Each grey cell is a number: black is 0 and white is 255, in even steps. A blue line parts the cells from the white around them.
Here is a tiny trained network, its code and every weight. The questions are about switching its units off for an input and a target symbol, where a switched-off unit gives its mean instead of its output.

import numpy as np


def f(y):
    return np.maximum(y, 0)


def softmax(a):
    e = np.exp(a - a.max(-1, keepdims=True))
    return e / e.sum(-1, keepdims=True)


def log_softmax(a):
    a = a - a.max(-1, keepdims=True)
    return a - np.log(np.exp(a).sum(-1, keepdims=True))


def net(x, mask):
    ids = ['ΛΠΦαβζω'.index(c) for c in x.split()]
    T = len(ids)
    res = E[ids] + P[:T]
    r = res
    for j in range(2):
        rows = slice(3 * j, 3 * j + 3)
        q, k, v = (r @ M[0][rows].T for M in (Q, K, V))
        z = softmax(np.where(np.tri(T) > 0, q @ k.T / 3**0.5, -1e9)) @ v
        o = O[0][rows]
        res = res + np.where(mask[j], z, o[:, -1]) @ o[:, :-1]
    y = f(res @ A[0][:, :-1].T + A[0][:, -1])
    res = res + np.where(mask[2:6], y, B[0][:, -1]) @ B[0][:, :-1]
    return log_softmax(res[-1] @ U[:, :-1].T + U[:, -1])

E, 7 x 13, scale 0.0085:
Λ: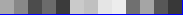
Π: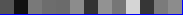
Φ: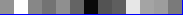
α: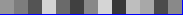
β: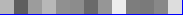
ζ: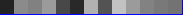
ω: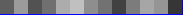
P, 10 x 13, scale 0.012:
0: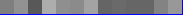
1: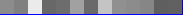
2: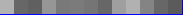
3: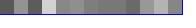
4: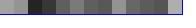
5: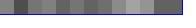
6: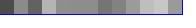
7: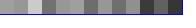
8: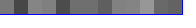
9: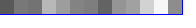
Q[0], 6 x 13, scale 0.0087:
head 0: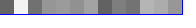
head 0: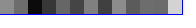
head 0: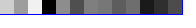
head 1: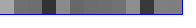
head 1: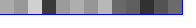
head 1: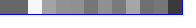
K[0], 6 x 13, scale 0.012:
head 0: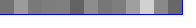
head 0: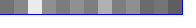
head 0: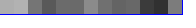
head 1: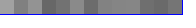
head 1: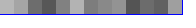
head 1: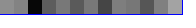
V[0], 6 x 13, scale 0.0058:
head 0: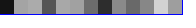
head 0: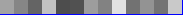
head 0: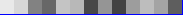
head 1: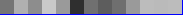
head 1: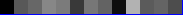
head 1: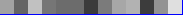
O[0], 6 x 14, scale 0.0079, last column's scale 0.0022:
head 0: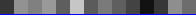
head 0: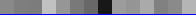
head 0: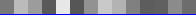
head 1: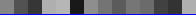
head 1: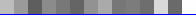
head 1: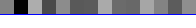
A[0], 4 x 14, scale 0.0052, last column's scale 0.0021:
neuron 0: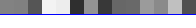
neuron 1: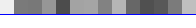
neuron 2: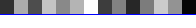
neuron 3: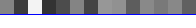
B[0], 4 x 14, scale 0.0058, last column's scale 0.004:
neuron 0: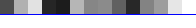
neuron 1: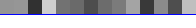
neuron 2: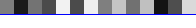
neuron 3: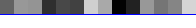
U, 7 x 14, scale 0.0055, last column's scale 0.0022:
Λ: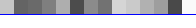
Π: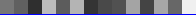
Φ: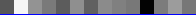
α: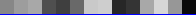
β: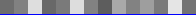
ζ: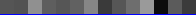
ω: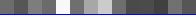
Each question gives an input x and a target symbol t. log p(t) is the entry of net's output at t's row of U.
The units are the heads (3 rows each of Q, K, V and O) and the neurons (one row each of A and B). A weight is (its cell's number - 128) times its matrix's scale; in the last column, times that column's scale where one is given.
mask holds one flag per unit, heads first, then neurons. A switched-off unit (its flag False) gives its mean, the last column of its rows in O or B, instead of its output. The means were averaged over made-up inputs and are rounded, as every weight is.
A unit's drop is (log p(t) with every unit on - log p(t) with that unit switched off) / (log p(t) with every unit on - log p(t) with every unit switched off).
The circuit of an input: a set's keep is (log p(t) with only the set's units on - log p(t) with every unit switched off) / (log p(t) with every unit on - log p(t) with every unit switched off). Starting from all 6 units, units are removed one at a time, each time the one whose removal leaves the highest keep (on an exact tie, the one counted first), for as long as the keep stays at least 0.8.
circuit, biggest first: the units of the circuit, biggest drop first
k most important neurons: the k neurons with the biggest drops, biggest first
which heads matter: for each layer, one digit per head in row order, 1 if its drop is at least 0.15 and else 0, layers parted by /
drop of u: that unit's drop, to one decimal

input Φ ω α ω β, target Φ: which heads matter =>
11
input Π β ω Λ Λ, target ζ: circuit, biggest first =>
(head 1)
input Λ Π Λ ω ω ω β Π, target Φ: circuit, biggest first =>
(head 1; head 0)
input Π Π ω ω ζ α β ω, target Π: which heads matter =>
10
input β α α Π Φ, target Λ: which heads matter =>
10
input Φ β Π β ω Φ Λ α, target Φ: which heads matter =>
11
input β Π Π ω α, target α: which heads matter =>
11
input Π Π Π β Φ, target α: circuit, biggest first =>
(head 1; neuron 3; head 0)
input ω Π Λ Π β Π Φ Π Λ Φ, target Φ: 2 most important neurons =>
(neuron 0; neuron 2)
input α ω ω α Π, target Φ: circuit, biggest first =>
(head 0; head 1)
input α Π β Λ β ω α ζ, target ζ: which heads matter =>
01
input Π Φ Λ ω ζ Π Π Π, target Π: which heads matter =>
10
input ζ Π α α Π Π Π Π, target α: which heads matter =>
01
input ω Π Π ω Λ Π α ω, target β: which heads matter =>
01
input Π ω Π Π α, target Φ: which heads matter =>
11
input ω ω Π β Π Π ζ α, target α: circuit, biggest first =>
(head 1; neuron 3)
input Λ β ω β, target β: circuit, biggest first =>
(neuron 0; head 0; head 1)
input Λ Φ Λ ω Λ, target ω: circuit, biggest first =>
(head 0)
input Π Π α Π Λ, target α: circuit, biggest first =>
(head 1; neuron 3)
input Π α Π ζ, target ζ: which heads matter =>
10
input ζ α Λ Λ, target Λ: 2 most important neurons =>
(neuron 2; neuron 3)
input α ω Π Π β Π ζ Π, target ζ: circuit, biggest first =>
(head 1; neuron 3)
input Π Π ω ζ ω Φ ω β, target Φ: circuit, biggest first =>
(head 1; head 0; neuron 1)
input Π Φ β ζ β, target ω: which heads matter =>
11
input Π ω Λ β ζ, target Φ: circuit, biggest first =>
(head 0; head 1)
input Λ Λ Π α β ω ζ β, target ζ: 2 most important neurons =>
(neuron 3; neuron 0)
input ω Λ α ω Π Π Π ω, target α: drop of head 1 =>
1.3
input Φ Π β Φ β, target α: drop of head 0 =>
0.3
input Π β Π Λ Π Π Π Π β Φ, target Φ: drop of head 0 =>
0.9
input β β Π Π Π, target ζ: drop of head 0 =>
0.0
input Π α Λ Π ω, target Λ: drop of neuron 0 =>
0.2
